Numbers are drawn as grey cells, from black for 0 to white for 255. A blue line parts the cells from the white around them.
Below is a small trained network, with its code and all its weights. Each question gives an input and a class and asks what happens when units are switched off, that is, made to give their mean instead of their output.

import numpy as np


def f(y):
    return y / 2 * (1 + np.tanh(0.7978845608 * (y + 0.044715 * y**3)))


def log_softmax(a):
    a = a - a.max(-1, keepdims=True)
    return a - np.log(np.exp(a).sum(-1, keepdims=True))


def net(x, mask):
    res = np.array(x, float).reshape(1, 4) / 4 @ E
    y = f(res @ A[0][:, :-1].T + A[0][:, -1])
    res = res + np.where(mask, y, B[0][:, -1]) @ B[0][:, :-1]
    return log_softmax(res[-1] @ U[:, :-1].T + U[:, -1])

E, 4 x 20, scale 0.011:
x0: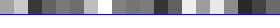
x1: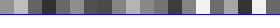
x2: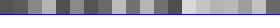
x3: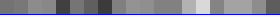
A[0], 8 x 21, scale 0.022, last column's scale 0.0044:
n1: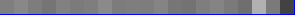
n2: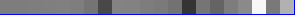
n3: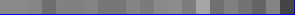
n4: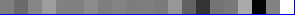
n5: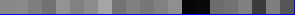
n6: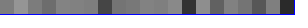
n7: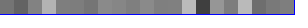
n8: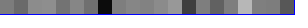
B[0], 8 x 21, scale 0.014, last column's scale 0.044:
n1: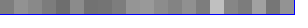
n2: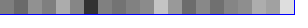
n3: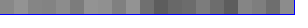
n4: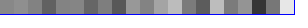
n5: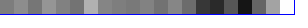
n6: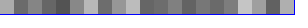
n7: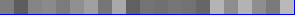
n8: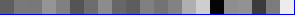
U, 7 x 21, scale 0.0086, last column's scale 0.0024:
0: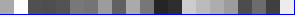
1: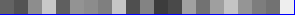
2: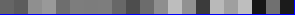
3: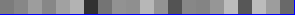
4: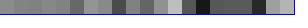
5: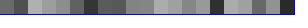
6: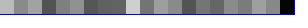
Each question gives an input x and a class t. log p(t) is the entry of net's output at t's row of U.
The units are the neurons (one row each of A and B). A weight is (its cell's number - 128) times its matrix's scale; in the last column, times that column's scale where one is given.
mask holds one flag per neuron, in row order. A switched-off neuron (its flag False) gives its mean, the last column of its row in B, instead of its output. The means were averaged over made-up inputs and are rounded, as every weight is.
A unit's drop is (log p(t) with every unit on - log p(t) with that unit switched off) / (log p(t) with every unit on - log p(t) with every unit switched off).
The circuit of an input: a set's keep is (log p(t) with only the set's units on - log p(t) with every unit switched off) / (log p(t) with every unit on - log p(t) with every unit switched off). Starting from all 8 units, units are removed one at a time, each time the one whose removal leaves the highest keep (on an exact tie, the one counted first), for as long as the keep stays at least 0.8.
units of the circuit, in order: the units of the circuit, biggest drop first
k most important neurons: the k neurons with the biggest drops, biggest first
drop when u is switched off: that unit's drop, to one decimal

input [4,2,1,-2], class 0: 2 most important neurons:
n5, n2
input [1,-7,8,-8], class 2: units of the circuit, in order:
n7
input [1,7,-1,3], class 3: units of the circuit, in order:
n8, n4, n5
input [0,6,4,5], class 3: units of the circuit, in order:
n8, n4
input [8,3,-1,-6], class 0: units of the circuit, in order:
n5, n2
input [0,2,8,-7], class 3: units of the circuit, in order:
n8, n5
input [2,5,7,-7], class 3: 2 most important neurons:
n8, n5
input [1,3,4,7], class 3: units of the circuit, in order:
n8, n4
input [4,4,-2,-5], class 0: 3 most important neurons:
n5, n2, n4
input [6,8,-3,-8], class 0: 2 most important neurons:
n2, n5
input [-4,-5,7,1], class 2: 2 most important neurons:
n7, n2
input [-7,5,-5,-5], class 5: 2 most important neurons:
n2, n8
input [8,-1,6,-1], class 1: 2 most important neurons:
n4, n5
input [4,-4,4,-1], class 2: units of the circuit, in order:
n5
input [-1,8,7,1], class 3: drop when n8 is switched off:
0.5
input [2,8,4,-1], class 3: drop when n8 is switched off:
0.3
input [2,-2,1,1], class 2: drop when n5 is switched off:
1.0
